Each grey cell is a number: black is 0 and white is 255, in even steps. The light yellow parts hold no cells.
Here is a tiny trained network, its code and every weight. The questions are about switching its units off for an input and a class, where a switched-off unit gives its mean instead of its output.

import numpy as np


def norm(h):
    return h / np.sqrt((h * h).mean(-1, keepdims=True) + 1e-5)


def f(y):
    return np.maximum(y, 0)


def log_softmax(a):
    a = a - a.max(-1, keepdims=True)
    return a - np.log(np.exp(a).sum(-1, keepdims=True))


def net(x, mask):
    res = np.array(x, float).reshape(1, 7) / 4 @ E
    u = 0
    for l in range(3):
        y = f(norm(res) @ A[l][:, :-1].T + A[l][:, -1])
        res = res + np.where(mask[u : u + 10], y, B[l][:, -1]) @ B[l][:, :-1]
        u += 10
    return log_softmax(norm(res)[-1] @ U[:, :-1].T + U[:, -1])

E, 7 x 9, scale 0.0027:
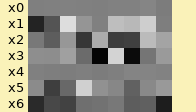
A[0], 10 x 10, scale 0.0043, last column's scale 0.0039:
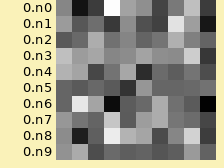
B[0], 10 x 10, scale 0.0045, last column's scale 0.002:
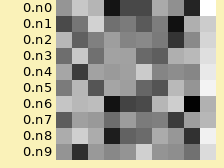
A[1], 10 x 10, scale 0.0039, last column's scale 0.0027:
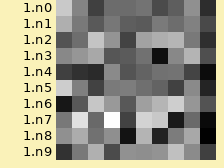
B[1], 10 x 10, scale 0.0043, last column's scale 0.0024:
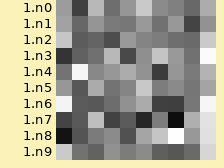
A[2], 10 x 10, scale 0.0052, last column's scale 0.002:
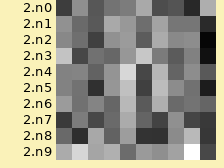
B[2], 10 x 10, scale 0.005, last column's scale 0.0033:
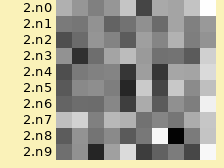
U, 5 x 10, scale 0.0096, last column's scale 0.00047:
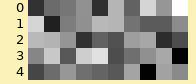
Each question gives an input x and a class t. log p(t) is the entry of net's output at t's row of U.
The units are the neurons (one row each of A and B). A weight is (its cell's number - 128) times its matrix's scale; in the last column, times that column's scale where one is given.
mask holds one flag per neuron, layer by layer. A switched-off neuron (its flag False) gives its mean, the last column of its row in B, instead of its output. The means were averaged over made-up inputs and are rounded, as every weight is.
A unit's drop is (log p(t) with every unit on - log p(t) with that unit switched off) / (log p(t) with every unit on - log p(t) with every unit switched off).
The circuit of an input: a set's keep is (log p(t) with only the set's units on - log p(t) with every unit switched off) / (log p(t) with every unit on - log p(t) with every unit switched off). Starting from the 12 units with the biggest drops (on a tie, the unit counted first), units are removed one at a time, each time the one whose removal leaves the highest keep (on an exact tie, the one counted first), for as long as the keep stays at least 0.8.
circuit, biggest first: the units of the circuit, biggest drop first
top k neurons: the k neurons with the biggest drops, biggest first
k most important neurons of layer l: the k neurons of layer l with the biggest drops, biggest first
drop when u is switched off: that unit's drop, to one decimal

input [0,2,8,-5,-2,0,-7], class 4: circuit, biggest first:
(2.n8, 0.n1)
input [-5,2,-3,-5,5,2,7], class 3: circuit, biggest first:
(1.n4, 2.n0)
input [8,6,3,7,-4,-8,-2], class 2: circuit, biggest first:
(0.n6)
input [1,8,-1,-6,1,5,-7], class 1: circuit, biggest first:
(1.n6, 2.n0)
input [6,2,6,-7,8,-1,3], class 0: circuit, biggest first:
(2.n5, 2.n4)
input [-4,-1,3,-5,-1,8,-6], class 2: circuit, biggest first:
(0.n8, 0.n0)
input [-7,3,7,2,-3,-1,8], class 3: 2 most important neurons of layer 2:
(2.n7, 2.n0)
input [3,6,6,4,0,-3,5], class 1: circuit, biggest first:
(1.n6, 1.n9)
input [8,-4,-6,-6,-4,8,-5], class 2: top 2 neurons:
(0.n0, 0.n8)
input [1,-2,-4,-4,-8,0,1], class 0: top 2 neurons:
(2.n4, 0.n1)
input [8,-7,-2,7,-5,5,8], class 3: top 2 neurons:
(2.n0, 0.n5)
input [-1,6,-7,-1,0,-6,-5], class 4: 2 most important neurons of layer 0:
(0.n4, 0.n9)
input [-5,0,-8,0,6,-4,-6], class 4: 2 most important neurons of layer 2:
(2.n0, 2.n7)
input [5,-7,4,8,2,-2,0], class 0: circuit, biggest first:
(1.n8)
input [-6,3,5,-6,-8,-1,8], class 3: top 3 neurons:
(2.n7, 1.n4, 2.n0)
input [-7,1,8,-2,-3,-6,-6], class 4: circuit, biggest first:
(0.n1, 2.n8)
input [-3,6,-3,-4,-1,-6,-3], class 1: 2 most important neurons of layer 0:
(0.n0, 0.n8)
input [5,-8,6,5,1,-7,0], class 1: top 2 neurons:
(0.n9, 0.n4)
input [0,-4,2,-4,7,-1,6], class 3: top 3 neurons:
(1.n4, 2.n7, 2.n0)
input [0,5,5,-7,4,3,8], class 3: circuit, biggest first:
(2.n7)
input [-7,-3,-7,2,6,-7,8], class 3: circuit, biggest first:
(2.n0, 0.n5)
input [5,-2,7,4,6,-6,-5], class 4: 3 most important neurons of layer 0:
(0.n1, 0.n8, 0.n0)
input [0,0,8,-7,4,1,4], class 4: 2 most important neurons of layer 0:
(0.n1, 0.n5)
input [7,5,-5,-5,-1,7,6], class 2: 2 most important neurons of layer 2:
(2.n9, 2.n3)
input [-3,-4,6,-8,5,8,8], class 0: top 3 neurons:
(2.n5, 2.n4, 2.n6)
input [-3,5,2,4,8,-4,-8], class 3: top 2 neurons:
(2.n9, 0.n3)
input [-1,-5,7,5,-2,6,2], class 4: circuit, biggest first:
(2.n8)
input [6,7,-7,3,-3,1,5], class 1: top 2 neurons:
(1.n6, 1.n2)
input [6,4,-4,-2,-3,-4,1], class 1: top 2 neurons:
(1.n6, 0.n0)
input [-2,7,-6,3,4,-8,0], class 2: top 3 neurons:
(0.n6, 0.n4, 0.n9)
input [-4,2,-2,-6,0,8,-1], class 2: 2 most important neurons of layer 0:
(0.n0, 0.n8)
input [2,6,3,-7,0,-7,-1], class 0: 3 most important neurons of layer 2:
(2.n6, 2.n4, 2.n5)
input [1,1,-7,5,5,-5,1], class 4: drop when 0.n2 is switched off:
-0.1
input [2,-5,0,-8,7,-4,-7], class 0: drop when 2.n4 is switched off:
0.2
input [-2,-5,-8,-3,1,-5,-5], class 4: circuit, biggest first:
(1.n7)
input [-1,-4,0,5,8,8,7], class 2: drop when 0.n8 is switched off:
0.3
